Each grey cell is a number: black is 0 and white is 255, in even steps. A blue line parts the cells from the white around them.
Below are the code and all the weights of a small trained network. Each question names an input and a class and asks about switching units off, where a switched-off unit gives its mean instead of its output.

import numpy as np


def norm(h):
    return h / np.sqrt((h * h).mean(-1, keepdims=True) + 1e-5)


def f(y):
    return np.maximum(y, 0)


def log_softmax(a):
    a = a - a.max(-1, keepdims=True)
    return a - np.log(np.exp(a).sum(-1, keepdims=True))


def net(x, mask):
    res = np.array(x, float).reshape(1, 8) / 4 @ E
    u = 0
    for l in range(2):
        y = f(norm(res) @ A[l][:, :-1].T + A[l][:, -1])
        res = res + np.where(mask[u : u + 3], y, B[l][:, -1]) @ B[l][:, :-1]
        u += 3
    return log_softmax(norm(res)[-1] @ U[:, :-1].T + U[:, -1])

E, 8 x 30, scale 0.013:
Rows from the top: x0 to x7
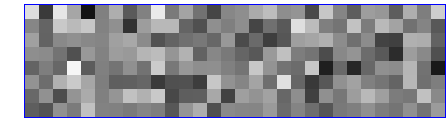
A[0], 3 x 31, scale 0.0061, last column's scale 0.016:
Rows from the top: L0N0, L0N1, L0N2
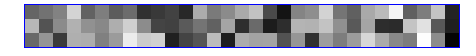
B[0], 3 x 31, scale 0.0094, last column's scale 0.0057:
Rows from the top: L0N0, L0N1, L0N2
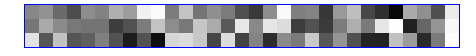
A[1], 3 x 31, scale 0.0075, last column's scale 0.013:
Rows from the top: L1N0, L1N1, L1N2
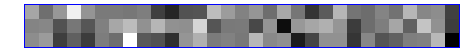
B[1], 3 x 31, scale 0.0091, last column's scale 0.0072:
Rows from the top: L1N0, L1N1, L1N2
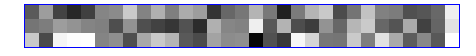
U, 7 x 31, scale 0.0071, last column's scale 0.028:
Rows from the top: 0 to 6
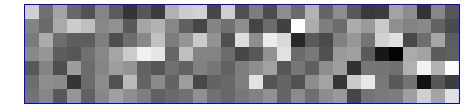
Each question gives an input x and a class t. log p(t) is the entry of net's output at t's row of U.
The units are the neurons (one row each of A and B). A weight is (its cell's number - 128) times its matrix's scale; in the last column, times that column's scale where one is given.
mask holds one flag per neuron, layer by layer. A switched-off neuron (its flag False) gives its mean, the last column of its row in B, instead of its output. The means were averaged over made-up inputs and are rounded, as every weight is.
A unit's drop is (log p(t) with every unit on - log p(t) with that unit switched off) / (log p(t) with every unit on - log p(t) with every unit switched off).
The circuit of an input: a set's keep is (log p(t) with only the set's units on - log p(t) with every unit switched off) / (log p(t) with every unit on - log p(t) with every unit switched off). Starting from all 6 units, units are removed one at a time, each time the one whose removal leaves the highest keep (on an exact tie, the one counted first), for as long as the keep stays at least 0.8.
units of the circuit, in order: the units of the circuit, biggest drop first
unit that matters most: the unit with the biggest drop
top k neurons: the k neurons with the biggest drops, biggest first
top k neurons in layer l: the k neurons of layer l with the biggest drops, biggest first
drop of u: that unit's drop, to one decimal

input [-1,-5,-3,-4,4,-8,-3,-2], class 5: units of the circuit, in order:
[L1N1]
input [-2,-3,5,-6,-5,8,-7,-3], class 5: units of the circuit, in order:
[L1N0; L0N2]
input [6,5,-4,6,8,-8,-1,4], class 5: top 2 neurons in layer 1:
[L1N1; L1N2]
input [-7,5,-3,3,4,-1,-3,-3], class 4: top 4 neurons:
[L1N2; L0N2; L0N1; L0N0]
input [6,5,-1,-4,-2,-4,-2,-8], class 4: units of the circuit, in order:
[L1N2; L0N2]
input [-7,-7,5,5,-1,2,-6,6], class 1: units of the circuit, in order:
[L1N2; L0N2; L0N0]
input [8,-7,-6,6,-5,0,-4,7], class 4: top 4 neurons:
[L0N1; L0N2; L0N0; L1N0]
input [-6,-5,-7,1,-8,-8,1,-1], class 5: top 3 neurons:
[L1N1; L0N1; L0N0]
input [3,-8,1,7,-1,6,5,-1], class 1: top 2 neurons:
[L1N2; L0N0]
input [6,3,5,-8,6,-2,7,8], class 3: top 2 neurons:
[L0N0; L1N2]
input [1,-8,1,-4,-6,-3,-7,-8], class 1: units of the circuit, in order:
[L1N2; L0N2]
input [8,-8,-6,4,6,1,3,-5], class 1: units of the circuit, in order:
[L1N2; L0N1]
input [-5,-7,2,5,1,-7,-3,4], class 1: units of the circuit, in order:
[L1N2; L0N2]
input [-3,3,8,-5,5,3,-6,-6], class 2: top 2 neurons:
[L0N1; L0N2]
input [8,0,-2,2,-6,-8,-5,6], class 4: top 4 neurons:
[L0N2; L1N0; L1N2; L0N1]
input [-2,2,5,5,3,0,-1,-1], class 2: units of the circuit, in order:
[L0N1]
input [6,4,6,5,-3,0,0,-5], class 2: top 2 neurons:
[L0N1; L1N2]
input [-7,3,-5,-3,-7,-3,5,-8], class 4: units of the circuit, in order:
[L0N1; L1N2]
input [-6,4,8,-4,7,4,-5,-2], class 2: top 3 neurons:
[L0N1; L0N2; L1N2]
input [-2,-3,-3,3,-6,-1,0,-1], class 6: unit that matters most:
L0N1
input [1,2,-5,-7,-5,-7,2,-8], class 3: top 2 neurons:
[L0N0; L0N1]
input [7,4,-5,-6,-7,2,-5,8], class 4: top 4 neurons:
[L0N2; L0N1; L1N2; L1N0]
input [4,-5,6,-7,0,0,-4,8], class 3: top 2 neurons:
[L0N0; L0N2]
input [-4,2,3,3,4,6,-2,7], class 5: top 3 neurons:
[L1N0; L0N0; L0N2]
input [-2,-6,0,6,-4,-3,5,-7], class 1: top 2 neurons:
[L1N2; L0N0]
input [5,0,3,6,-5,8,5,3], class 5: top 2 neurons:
[L1N0; L0N0]
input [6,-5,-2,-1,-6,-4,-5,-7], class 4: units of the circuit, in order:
[L0N2]
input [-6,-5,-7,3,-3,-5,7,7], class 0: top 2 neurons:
[L0N2; L0N1]
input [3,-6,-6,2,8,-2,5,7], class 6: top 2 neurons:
[L0N1; L0N2]
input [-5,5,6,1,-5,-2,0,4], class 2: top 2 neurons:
[L0N1; L1N2]
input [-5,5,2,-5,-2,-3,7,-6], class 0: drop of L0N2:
0.9
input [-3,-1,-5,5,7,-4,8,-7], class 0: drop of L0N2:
1.0
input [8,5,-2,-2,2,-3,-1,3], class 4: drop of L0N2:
0.2
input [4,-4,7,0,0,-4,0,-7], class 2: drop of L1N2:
0.0
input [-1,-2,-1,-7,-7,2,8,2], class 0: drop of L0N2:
1.2
